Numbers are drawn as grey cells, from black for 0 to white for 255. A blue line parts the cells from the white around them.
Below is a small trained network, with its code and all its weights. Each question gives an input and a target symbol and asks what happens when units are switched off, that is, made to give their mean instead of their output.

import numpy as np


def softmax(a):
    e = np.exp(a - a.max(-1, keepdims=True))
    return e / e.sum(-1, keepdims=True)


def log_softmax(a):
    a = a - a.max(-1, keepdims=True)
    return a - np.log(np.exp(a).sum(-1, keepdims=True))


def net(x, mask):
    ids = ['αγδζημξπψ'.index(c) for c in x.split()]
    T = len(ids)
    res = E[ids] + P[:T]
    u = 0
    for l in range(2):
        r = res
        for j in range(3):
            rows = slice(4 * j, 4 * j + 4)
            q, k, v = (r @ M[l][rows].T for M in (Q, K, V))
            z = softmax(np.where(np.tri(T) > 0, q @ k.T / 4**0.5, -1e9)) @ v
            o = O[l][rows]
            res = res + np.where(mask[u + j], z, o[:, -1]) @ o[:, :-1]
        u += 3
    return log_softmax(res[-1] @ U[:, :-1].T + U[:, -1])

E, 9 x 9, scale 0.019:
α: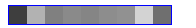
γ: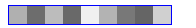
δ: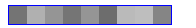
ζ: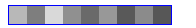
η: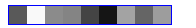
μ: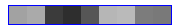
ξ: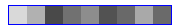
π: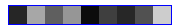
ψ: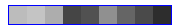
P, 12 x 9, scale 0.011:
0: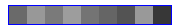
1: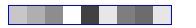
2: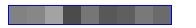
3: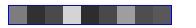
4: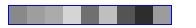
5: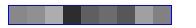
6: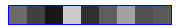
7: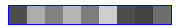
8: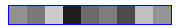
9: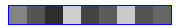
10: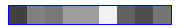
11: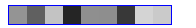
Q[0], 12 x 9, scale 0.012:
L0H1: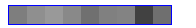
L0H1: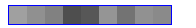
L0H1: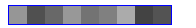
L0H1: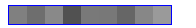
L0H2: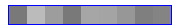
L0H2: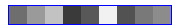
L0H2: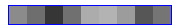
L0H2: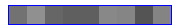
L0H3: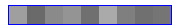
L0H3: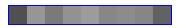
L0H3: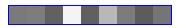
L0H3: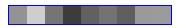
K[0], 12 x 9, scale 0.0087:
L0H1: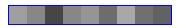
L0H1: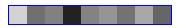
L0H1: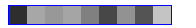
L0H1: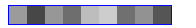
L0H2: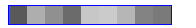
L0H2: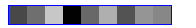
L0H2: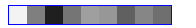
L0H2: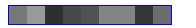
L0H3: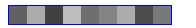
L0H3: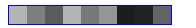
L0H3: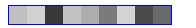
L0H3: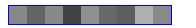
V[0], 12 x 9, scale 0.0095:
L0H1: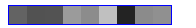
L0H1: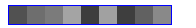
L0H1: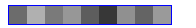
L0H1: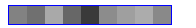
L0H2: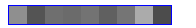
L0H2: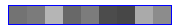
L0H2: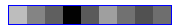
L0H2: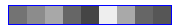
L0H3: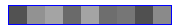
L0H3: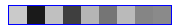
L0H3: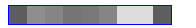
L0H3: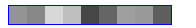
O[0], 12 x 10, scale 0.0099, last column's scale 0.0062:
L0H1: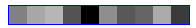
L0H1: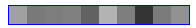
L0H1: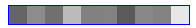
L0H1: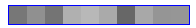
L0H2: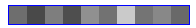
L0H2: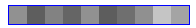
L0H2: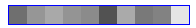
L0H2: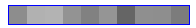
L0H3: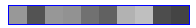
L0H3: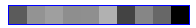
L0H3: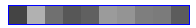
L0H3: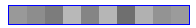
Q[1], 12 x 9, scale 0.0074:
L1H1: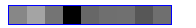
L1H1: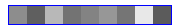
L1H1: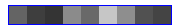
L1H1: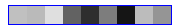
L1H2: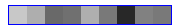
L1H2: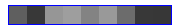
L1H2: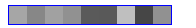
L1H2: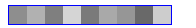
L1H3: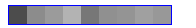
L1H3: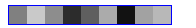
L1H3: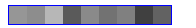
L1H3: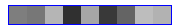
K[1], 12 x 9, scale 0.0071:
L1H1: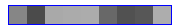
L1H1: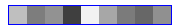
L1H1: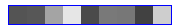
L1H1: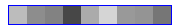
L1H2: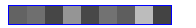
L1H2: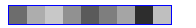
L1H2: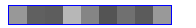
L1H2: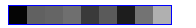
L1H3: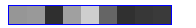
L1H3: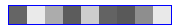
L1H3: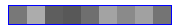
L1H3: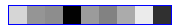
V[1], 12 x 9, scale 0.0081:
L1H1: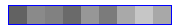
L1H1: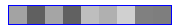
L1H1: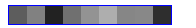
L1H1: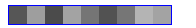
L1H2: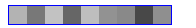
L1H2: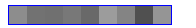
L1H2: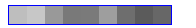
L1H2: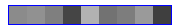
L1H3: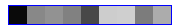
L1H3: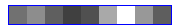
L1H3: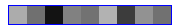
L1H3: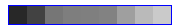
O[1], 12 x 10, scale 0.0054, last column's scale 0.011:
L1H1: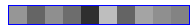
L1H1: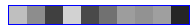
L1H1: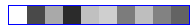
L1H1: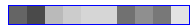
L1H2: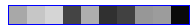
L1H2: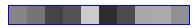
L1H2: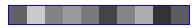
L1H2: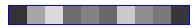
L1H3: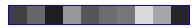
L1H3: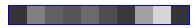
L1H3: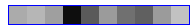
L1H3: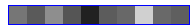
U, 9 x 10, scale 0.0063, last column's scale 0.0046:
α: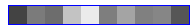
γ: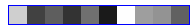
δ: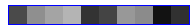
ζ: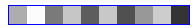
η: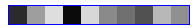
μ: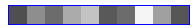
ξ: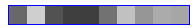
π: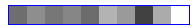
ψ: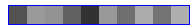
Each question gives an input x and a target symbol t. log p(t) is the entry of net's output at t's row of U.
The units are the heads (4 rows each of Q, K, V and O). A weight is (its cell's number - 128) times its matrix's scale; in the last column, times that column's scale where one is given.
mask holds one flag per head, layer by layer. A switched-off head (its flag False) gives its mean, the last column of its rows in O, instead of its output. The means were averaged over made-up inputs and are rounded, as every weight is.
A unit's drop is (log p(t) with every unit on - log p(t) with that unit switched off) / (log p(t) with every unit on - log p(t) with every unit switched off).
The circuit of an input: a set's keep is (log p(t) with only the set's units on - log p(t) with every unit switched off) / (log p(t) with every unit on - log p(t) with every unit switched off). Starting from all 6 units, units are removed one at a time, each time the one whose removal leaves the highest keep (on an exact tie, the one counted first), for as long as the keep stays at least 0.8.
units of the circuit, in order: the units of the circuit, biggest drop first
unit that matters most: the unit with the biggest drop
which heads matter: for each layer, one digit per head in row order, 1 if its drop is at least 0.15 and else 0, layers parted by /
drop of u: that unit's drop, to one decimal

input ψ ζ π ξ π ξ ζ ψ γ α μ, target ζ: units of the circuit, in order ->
L0H2
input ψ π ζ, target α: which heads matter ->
010 / 001
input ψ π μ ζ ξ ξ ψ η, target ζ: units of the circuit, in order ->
L0H2, L1H2
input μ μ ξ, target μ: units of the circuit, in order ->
L1H3, L0H2, L0H3
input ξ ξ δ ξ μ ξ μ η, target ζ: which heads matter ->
010 / 100
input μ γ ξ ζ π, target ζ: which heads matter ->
010 / 100
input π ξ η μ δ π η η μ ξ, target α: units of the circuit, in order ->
L1H1, L0H1
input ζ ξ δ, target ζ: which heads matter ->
001 / 100
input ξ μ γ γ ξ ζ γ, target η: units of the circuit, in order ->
L1H2, L0H1
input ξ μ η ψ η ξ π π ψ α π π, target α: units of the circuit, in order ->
L1H3, L0H2
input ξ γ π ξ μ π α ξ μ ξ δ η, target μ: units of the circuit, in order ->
L1H3, L0H2
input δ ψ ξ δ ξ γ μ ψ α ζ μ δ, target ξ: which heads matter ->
101 / 100
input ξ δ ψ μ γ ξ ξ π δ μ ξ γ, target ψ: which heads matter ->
101 / 101
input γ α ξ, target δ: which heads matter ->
101 / 110
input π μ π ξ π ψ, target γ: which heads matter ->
001 / 000
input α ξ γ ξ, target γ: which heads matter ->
010 / 100
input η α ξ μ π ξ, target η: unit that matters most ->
L1H3
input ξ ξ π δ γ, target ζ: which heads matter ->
010 / 000
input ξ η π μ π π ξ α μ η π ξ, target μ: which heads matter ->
010 / 001
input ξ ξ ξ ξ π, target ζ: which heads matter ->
010 / 000
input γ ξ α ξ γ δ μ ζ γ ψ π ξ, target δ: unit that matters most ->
L0H3
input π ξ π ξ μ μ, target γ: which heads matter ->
011 / 000
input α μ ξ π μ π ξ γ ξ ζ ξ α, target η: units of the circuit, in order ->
L1H3, L1H2
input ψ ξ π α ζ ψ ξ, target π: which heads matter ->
110 / 000
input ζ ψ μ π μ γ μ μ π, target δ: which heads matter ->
001 / 111
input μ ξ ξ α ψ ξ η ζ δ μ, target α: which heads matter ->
100 / 100
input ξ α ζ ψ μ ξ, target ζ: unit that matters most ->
L0H3
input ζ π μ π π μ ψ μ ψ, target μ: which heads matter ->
110 / 001
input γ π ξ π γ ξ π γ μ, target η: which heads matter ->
110 / 000
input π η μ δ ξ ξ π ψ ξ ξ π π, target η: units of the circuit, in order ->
L1H3, L0H1
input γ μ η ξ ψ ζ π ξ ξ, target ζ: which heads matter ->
001 / 100
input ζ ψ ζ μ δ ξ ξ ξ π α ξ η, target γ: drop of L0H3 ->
0.9
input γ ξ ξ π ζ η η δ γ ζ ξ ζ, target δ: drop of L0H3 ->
0.2
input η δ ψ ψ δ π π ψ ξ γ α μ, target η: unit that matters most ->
L1H3
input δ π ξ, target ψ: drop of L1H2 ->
0.4
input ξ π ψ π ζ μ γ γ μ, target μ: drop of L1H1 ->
0.1
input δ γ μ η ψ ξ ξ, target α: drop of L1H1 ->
0.2
